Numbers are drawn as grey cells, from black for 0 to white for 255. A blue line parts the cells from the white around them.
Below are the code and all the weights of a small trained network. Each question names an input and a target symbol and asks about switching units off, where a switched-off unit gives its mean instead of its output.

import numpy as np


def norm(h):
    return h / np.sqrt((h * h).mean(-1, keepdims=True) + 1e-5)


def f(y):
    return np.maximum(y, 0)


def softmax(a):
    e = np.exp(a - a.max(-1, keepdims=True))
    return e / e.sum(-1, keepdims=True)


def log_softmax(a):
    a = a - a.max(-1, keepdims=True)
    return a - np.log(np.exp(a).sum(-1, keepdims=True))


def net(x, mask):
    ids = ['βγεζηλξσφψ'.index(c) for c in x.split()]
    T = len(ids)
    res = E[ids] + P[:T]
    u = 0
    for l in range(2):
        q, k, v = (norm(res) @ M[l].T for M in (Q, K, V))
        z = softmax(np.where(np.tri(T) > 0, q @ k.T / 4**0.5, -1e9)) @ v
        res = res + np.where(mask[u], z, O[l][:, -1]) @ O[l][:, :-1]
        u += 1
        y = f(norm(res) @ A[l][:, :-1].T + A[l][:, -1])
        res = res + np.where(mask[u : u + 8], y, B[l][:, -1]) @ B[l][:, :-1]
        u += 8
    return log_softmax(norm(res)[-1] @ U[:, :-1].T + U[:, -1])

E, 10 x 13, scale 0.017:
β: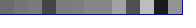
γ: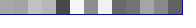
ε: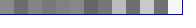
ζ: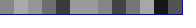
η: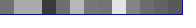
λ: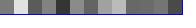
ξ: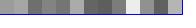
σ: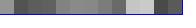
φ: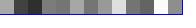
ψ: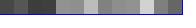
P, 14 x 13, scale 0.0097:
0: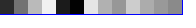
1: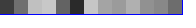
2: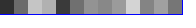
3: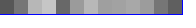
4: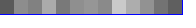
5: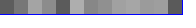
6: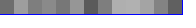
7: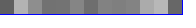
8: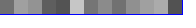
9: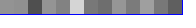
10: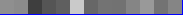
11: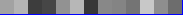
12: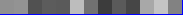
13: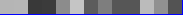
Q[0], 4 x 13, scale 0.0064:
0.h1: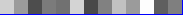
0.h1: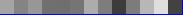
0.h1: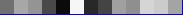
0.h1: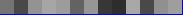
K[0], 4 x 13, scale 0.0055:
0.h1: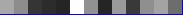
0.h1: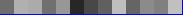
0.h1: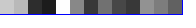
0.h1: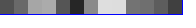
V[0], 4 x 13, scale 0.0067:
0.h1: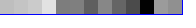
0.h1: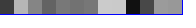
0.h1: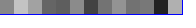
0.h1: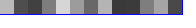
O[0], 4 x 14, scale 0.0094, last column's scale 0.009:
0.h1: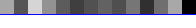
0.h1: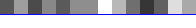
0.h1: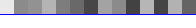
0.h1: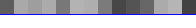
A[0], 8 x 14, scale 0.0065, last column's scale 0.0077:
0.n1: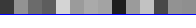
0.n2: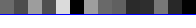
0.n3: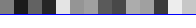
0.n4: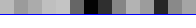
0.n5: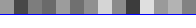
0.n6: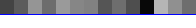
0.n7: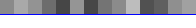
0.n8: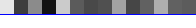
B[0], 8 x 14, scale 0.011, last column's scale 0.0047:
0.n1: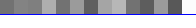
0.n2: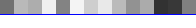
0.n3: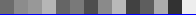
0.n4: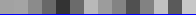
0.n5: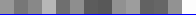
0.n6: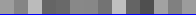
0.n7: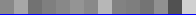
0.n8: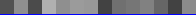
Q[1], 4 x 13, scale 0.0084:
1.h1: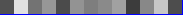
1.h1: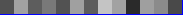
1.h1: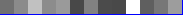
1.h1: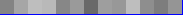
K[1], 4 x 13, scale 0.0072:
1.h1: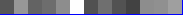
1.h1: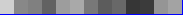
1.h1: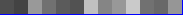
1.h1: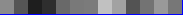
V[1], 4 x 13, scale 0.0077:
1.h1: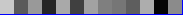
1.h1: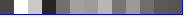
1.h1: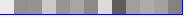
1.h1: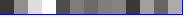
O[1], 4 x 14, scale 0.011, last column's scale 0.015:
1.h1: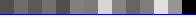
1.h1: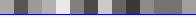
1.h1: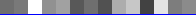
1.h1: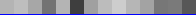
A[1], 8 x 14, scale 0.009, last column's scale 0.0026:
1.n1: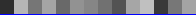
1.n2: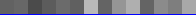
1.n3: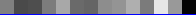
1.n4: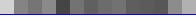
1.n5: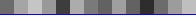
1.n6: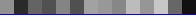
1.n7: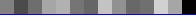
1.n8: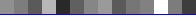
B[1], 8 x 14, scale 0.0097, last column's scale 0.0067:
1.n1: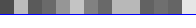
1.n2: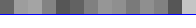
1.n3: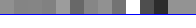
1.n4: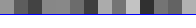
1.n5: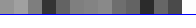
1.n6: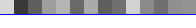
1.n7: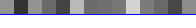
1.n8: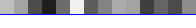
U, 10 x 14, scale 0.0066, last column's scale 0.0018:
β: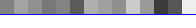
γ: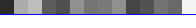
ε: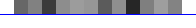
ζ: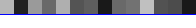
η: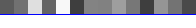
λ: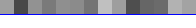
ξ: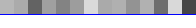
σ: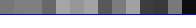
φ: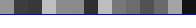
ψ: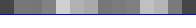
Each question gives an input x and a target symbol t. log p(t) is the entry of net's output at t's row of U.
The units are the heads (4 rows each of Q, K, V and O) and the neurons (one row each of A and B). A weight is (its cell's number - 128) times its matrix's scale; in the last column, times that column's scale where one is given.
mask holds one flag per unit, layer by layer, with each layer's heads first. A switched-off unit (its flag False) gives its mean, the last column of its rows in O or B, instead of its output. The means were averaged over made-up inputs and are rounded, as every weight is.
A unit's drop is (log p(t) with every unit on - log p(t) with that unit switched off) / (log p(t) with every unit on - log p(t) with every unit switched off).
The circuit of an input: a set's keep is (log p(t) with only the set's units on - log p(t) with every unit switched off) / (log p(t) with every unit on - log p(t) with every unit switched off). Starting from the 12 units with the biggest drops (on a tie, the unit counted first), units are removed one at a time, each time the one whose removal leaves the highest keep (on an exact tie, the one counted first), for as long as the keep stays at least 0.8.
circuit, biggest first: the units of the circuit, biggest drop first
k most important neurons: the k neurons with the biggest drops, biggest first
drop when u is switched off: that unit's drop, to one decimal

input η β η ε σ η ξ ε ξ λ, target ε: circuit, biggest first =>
(0.h1, 0.n4)
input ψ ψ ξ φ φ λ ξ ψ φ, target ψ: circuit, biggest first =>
(0.h1, 1.n5)
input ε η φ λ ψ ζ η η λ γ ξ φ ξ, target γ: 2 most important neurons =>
(0.n1, 0.n3)
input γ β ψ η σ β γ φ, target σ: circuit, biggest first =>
(1.n3, 0.h1, 0.n3)
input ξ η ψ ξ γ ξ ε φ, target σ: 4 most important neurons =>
(1.n3, 0.n3, 0.n4, 0.n1)
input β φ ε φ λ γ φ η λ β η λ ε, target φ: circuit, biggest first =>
(1.n4, 0.h1)
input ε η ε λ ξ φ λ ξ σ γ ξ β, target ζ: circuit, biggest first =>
(0.h1)
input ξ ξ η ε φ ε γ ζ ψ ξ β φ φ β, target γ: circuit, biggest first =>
(0.n3, 1.h1)
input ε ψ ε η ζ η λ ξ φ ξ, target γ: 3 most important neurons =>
(0.n3, 0.n1, 1.n5)
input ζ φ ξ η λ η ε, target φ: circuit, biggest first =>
(0.h1, 1.n4)
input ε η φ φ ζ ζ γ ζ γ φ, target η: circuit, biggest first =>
(1.h1, 0.h1)
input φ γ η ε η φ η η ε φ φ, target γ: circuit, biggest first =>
(0.h1, 1.h1, 1.n2, 1.n5)
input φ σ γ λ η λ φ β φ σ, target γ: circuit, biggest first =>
(0.n3, 0.n1, 0.h1)
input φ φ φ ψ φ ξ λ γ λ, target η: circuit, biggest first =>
(1.h1)
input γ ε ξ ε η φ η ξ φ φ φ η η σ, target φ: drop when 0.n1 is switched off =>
0.1
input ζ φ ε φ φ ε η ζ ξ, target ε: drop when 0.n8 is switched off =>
0.0
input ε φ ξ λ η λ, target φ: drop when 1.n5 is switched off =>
0.1
